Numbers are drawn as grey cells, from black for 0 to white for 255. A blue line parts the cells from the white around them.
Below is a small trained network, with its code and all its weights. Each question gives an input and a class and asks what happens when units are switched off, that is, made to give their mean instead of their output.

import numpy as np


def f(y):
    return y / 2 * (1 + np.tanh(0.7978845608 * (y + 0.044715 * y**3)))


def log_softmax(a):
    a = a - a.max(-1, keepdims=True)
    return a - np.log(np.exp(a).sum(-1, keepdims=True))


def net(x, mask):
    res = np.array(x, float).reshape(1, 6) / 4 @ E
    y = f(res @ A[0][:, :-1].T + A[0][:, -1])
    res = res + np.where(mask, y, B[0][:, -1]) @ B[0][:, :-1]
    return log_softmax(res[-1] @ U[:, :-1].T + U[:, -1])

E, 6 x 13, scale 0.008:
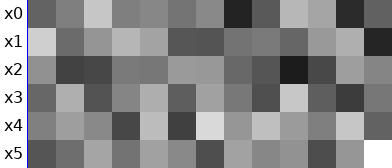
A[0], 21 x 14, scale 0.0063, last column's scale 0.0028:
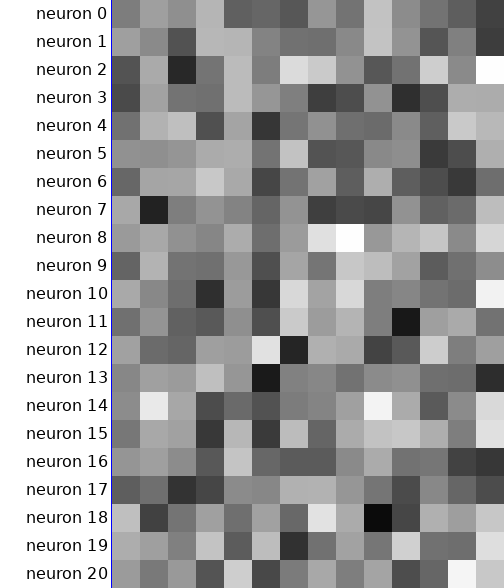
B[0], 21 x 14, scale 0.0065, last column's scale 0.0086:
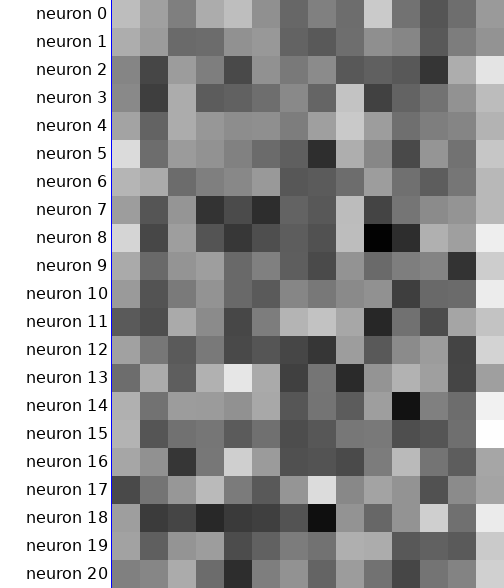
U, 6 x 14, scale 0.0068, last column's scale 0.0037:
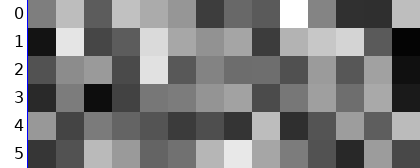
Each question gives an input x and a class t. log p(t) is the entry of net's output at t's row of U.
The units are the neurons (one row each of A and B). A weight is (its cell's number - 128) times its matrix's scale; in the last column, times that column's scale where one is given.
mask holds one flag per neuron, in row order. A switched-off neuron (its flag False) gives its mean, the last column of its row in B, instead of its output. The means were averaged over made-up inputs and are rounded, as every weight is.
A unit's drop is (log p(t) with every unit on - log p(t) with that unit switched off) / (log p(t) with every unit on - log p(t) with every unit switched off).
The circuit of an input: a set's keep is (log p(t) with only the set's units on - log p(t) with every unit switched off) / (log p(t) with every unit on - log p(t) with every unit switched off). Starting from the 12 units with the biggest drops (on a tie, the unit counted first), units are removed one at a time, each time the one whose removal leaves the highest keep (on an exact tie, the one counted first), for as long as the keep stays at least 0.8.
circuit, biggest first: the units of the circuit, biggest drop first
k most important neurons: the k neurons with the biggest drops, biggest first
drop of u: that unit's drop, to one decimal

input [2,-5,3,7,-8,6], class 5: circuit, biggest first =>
(neuron 18; neuron 12)
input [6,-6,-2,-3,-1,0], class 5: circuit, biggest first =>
(neuron 18; neuron 8)
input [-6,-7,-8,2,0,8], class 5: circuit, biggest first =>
(neuron 18; neuron 11)
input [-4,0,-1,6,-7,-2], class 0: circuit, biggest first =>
(neuron 8; neuron 18)
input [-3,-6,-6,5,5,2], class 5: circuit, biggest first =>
(neuron 18)
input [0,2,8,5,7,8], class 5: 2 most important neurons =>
(neuron 11; neuron 17)
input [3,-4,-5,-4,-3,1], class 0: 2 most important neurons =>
(neuron 8; neuron 11)
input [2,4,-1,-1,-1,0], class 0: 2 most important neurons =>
(neuron 8; neuron 18)
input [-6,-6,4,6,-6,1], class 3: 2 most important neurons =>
(neuron 8; neuron 5)
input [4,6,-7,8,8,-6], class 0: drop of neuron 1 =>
0.0
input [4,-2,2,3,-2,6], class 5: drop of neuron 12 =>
0.1
